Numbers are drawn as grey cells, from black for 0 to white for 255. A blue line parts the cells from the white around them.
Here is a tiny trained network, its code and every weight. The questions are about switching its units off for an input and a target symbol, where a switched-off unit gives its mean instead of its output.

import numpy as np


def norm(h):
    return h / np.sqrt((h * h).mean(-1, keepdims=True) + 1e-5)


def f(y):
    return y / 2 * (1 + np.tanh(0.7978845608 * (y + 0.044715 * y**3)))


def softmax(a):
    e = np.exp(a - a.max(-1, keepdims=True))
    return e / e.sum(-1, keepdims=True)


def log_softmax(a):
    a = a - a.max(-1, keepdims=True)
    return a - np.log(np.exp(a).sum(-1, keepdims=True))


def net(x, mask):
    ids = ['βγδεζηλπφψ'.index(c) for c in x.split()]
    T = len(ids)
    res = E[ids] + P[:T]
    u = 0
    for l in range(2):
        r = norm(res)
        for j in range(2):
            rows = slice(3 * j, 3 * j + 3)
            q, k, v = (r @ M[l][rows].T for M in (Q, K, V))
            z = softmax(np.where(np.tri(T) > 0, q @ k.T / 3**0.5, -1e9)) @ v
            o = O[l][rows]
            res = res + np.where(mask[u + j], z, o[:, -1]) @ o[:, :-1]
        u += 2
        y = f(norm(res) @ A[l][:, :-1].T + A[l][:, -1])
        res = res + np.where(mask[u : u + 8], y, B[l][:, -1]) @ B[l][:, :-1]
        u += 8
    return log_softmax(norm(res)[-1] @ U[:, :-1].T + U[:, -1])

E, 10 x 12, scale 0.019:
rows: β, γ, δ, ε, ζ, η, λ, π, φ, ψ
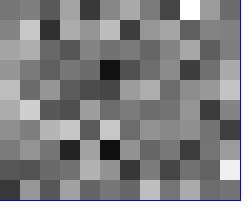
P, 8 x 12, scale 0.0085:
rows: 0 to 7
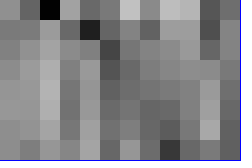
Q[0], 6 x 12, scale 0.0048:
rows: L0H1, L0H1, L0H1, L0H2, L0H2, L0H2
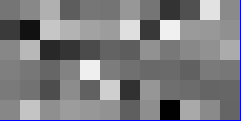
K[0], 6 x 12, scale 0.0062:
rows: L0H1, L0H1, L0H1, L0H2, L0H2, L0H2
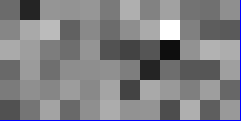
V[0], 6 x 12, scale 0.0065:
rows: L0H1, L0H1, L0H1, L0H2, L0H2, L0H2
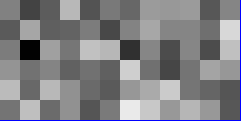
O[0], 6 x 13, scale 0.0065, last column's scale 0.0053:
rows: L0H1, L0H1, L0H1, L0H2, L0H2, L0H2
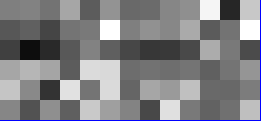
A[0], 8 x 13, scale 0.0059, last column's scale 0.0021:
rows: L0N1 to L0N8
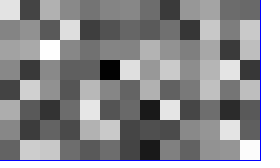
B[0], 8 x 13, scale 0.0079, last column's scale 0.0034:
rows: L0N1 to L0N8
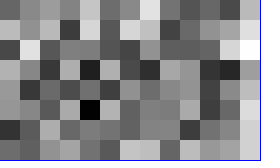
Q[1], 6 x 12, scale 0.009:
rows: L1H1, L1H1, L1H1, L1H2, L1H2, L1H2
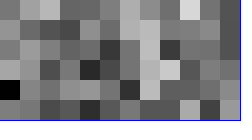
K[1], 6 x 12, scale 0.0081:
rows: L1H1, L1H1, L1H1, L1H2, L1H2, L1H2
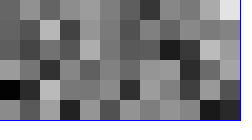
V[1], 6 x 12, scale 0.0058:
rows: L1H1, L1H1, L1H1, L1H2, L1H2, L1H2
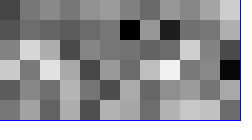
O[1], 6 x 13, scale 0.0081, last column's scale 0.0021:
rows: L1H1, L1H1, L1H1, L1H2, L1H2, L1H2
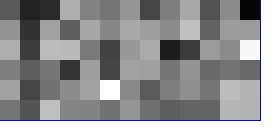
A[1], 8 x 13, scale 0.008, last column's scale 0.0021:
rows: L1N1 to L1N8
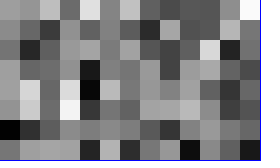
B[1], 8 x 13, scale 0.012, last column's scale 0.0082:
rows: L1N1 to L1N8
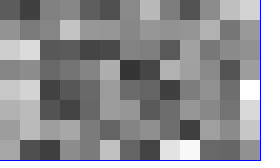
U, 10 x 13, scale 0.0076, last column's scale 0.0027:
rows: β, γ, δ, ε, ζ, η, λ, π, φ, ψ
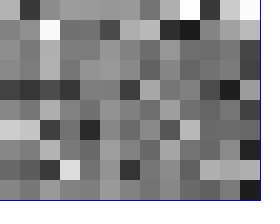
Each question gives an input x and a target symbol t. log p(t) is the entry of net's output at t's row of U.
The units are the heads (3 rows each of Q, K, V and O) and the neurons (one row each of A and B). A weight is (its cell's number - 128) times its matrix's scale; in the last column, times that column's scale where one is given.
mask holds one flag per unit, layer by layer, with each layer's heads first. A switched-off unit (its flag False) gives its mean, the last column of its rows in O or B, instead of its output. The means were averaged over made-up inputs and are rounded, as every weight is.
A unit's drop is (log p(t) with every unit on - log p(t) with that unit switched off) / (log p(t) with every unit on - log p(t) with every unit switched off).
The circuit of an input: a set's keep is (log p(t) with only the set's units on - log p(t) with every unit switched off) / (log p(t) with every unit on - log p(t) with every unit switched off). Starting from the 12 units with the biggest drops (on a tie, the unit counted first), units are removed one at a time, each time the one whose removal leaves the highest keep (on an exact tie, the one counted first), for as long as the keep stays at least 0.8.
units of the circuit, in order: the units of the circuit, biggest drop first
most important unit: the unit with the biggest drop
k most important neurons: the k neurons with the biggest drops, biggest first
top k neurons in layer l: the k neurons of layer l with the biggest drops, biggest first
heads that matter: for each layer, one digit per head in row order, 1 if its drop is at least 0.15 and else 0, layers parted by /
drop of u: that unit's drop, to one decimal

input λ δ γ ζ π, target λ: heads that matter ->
00 / 01
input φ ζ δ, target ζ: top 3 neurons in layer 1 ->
L1N5; L1N6; L1N3
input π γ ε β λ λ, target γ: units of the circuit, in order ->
L0H1; L1H2
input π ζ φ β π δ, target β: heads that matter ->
01 / 10
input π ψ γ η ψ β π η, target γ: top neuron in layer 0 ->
L0N4
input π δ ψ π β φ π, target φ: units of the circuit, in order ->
L0H1; L1H2; L1N2; L1N5
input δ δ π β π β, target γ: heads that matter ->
01 / 01
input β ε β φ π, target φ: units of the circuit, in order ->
L0H1; L1H2; L1N5
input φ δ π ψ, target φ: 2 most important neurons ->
L1N7; L1N5
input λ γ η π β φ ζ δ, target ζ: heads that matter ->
11 / 11
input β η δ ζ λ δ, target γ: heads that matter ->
10 / 11
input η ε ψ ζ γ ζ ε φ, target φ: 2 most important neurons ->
L0N7; L1N8
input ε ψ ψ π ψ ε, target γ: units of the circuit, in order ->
L0N2; L1N5
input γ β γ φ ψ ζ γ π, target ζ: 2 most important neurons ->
L0N4; L0N1
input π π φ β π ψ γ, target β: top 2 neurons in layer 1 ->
L1N5; L1N1
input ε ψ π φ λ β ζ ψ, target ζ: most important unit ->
L0N7
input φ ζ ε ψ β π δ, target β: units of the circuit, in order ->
L1H1; L1N5
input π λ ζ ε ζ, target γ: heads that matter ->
01 / 00
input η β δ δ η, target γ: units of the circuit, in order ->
L1H1; L1N1
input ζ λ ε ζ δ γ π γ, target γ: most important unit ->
L0H2
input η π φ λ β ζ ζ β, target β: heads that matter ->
00 / 10
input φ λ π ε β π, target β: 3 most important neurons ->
L1N5; L0N5; L0N6
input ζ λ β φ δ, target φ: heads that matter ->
11 / 10
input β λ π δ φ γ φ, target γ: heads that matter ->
01 / 10
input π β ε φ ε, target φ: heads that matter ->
10 / 11
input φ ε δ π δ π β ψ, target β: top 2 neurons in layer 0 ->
L0N6; L0N5
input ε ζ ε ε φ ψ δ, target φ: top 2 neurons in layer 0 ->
L0N6; L0N7
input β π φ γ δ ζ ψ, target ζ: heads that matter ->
10 / 11
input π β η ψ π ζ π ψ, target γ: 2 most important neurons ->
L0N6; L0N4
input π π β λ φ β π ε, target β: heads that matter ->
00 / 11
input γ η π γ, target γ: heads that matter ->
01 / 01
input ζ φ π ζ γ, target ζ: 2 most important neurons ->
L0N2; L0N7
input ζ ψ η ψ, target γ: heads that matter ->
01 / 11
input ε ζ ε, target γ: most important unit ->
L0H2
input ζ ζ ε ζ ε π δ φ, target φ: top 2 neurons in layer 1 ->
L1N8; L1N7
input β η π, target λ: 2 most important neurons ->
L0N4; L0N2
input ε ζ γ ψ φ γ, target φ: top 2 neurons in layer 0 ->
L0N2; L0N6
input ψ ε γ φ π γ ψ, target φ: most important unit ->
L1H2
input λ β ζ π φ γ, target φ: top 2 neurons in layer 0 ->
L0N2; L0N7
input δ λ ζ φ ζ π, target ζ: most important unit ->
L0H1
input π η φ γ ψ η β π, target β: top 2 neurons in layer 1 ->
L1N5; L1N2
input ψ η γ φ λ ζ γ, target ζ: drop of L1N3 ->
0.0
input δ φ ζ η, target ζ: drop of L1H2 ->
0.2
